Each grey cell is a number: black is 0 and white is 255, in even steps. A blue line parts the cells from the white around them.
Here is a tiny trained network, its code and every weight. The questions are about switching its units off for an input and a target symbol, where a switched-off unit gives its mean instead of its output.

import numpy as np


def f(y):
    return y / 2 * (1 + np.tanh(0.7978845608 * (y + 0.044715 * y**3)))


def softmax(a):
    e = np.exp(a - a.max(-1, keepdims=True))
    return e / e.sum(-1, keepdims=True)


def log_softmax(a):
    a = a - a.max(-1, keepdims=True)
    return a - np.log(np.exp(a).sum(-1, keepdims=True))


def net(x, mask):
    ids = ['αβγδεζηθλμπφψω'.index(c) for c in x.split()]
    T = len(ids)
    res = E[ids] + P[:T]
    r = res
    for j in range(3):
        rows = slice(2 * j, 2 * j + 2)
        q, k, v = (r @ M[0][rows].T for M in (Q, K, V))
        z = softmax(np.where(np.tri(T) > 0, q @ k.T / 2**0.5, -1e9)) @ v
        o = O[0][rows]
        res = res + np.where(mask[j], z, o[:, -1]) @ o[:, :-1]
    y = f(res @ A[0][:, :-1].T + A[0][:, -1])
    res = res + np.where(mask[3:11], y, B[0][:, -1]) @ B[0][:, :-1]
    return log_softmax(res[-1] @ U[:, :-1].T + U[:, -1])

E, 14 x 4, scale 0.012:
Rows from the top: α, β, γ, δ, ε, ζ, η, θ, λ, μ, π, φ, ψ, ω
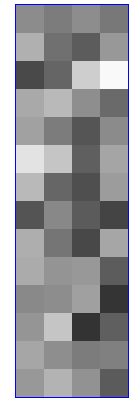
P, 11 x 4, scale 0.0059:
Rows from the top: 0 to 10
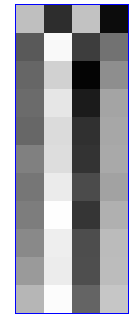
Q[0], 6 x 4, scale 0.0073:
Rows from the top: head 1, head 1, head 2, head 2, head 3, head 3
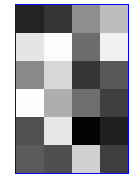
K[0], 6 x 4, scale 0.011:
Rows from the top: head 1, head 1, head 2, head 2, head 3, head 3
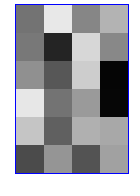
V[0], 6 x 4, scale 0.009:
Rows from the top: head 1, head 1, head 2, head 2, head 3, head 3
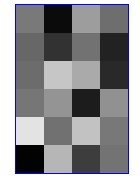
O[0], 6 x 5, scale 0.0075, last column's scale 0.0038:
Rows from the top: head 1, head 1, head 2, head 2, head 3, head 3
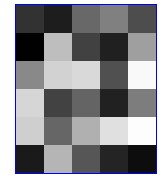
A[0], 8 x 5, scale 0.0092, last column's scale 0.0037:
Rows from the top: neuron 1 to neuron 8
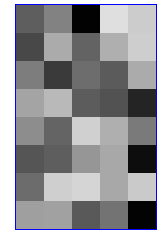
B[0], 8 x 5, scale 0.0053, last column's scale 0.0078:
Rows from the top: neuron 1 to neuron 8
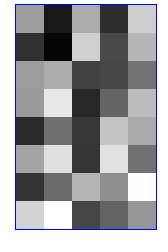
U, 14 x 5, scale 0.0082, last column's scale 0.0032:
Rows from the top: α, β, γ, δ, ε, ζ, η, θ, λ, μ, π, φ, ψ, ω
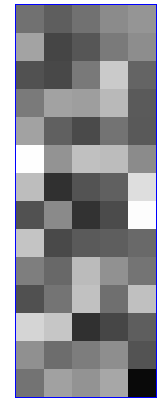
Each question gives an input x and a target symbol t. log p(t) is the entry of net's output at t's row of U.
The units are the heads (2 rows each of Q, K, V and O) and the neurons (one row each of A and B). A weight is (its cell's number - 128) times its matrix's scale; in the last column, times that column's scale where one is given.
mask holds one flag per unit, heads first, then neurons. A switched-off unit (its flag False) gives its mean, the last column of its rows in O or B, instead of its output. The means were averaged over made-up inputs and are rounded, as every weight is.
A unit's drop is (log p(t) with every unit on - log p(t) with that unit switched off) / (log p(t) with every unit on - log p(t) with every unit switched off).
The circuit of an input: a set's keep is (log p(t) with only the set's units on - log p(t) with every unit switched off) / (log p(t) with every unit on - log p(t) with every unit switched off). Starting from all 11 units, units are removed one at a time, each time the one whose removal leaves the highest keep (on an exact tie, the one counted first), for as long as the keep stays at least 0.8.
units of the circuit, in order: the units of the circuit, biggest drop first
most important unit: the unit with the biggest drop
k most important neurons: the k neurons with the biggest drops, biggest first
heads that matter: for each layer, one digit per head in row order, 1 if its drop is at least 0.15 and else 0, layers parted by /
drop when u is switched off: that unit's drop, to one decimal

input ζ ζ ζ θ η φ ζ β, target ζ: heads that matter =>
100
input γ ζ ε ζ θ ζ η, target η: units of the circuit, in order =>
head 2; head 1; neuron 1
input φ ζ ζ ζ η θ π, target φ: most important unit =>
head 3
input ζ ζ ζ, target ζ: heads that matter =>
101
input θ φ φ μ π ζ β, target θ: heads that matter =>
101
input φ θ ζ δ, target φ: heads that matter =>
111
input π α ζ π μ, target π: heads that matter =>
110
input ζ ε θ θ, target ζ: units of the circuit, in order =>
head 3; head 1
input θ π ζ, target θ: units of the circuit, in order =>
head 1; head 3
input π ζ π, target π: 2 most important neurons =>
neuron 7; neuron 2
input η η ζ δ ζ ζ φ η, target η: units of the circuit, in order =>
head 2; neuron 1; head 1
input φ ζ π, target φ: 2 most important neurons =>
neuron 4; neuron 2
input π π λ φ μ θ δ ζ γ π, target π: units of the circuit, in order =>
head 2; neuron 7; head 3
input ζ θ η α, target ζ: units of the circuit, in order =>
head 1; head 3
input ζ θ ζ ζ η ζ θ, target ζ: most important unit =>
head 1
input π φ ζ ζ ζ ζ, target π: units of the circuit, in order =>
head 2; head 1; neuron 2
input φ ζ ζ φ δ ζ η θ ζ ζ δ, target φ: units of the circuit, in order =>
head 3; head 2; neuron 4; head 1
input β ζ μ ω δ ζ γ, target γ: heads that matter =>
110
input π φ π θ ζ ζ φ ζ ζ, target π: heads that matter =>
110
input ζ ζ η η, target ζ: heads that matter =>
101
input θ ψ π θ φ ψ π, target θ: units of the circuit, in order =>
head 3
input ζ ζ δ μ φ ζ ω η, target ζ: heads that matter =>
100
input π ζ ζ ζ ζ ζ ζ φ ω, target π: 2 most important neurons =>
neuron 2; neuron 7
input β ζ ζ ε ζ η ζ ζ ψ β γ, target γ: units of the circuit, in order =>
neuron 5; head 1; neuron 7
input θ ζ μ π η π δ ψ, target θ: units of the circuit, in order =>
head 3; head 1
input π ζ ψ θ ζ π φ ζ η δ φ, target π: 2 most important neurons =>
neuron 2; neuron 7
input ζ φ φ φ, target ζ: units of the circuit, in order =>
head 3
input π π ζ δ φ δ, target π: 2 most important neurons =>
neuron 2; neuron 7
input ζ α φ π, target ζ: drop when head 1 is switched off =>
0.4
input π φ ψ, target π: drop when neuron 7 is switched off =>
0.1
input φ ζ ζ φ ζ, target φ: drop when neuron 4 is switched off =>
0.2
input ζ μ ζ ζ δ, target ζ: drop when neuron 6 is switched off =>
0.0
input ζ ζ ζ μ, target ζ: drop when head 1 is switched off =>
0.5
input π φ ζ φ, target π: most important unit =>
head 2
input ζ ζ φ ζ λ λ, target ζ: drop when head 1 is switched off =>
0.7
